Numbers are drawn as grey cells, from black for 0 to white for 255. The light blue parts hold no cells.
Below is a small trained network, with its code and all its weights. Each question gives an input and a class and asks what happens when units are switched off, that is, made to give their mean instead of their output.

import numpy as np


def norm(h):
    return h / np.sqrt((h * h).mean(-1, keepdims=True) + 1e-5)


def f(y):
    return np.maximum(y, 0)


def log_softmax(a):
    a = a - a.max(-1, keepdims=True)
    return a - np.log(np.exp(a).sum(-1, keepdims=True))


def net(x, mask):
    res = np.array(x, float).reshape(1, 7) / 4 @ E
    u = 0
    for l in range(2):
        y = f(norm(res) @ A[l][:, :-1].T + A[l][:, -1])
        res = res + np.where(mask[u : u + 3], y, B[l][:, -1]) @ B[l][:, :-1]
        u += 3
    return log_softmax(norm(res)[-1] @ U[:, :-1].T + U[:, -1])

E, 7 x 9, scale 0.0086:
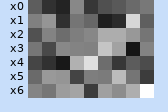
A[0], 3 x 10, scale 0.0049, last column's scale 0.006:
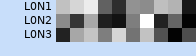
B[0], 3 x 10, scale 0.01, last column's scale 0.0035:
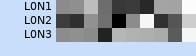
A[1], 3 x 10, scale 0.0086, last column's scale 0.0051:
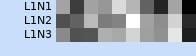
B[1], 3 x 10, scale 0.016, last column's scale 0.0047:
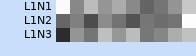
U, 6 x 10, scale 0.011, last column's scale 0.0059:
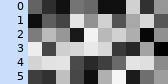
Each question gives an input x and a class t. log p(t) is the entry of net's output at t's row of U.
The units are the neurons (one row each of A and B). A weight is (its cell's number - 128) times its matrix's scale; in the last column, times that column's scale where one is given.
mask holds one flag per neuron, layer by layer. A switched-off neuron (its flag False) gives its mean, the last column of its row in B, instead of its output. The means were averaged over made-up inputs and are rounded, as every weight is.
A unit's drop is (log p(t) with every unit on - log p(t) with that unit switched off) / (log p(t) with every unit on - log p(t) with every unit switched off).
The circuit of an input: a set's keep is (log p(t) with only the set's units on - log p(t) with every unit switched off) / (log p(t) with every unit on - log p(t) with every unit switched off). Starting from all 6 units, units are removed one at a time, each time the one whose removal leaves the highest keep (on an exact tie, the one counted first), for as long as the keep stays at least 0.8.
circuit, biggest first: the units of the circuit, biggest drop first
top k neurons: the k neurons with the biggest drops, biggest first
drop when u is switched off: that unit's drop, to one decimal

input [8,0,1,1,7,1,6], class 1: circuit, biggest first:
L1N3, L0N1
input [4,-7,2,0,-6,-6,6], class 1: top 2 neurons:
L1N3, L1N2
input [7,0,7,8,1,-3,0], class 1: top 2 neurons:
L1N3, L0N1
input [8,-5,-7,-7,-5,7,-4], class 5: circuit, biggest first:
L0N2
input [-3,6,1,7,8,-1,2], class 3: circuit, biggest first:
L1N1, L1N2
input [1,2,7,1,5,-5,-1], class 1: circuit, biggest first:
L0N1, L1N3
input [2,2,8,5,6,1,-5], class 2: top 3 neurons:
L0N3, L1N2, L0N1
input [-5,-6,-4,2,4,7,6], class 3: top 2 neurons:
L1N1, L0N1
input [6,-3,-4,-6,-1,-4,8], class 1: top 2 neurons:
L1N3, L1N1
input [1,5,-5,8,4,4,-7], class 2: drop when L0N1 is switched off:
0.3
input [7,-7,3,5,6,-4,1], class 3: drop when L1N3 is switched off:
-0.1
